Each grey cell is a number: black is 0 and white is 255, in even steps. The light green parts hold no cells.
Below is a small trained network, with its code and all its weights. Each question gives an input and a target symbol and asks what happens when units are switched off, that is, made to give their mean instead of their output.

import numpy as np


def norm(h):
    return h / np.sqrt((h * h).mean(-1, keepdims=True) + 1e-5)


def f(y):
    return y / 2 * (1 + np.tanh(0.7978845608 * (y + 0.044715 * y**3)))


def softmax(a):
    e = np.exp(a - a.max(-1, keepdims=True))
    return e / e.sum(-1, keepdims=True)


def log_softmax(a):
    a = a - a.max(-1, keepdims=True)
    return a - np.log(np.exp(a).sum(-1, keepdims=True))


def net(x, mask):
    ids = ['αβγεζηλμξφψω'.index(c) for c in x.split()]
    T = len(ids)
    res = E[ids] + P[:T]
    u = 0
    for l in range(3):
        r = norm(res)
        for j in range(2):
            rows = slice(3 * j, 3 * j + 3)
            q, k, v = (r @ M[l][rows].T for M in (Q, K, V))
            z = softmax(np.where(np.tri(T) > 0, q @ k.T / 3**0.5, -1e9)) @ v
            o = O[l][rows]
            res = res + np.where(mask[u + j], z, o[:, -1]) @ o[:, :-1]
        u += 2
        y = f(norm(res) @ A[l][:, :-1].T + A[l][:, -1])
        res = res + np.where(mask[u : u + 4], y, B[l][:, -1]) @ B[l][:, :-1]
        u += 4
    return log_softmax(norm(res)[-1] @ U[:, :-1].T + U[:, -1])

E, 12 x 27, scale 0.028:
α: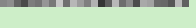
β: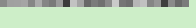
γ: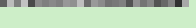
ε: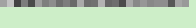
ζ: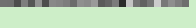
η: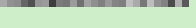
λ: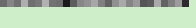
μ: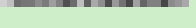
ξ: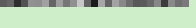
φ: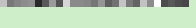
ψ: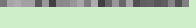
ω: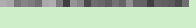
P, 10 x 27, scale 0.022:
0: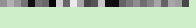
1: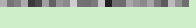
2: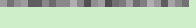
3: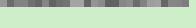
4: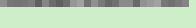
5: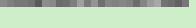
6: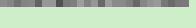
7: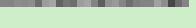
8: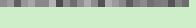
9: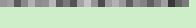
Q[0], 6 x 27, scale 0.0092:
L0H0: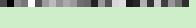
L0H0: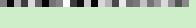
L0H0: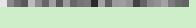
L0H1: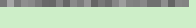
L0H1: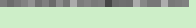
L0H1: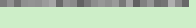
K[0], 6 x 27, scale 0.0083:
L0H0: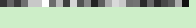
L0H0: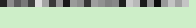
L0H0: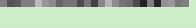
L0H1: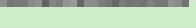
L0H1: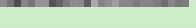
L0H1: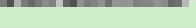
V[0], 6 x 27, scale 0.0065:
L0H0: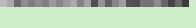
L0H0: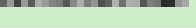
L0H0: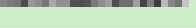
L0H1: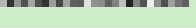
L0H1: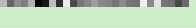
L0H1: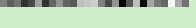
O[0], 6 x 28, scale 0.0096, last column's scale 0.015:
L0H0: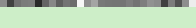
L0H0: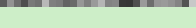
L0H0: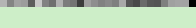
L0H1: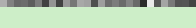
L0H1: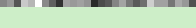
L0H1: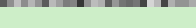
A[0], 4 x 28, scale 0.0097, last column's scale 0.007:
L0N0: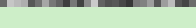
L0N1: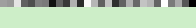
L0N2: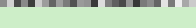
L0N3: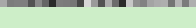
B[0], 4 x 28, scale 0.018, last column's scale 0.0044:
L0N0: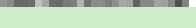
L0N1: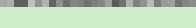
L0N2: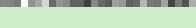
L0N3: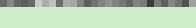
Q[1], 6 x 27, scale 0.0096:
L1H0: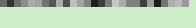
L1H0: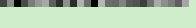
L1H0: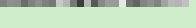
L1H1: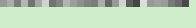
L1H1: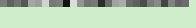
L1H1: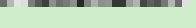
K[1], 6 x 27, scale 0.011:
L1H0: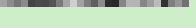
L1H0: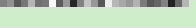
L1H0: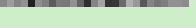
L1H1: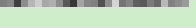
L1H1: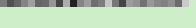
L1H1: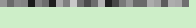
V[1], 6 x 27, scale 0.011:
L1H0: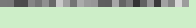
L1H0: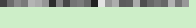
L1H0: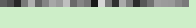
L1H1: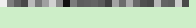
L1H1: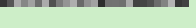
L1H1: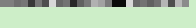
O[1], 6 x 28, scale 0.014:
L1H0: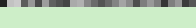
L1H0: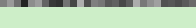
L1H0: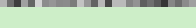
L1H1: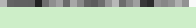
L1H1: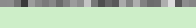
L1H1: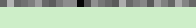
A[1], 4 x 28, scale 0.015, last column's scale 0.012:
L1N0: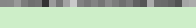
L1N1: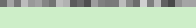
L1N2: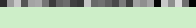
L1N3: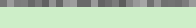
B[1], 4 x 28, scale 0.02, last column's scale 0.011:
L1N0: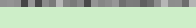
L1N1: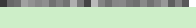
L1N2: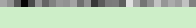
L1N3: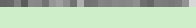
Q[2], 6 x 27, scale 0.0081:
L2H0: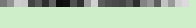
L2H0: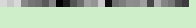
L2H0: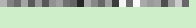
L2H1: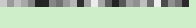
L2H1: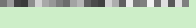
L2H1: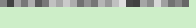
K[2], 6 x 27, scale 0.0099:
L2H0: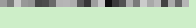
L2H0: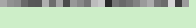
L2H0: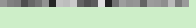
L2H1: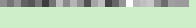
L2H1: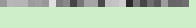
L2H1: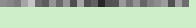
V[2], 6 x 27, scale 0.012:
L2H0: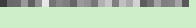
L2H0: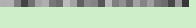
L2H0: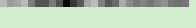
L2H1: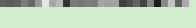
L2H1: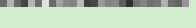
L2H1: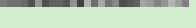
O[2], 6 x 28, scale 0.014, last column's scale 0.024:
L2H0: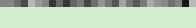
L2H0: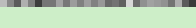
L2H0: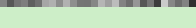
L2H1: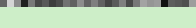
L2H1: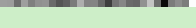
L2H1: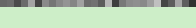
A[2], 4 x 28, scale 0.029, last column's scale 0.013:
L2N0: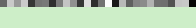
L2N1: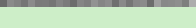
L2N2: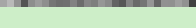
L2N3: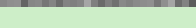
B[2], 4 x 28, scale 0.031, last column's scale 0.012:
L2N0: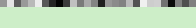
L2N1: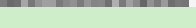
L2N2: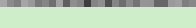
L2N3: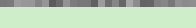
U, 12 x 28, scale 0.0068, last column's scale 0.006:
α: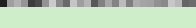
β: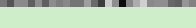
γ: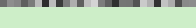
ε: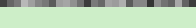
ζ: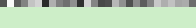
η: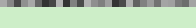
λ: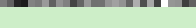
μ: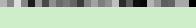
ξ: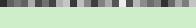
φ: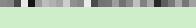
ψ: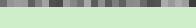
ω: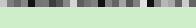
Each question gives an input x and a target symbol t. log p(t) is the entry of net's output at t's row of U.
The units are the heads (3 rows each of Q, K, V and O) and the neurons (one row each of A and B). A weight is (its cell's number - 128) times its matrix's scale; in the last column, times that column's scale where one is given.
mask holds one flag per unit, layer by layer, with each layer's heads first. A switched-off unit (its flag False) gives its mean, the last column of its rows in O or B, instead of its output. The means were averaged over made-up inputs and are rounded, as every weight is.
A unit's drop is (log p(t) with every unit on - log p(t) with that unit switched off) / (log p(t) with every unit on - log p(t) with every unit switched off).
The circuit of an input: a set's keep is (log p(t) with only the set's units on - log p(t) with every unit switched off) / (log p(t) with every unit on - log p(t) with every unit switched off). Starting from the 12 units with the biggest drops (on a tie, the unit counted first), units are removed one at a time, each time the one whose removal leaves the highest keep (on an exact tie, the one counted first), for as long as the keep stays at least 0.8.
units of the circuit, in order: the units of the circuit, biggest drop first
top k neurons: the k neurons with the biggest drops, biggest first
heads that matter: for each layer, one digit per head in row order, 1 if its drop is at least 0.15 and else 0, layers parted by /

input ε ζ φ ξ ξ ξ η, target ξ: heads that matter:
10 / 10 / 00
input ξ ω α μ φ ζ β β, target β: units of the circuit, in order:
L1H0
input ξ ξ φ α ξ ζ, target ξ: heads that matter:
10 / 10 / 00
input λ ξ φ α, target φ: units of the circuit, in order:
L0H1; L0H0; L1H0
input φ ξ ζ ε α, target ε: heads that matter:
11 / 01 / 00
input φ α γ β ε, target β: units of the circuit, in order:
L1H0; L2H0
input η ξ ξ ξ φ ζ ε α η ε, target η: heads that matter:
11 / 00 / 10
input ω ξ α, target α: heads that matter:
00 / 10 / 00
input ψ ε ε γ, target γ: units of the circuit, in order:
L0N0; L1H1
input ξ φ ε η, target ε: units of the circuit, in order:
L0H0; L1H1; L0N3; L1N1
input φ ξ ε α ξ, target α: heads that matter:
10 / 10 / 00
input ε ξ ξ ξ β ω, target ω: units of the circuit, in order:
L1H0; L1H1
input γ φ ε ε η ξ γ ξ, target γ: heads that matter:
11 / 11 / 00
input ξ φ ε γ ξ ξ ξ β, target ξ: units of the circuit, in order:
L0H0; L1H0
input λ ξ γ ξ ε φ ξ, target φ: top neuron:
L0N2
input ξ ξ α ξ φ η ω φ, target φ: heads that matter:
11 / 10 / 01
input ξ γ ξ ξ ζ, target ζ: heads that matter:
10 / 01 / 00
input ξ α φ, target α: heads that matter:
00 / 10 / 00
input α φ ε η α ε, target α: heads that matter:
10 / 10 / 00
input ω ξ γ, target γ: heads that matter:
00 / 01 / 00
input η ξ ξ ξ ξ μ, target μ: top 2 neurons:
L0N0; L1N1
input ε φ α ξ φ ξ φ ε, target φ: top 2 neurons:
L0N2; L1N3
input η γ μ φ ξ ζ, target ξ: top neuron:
L0N0
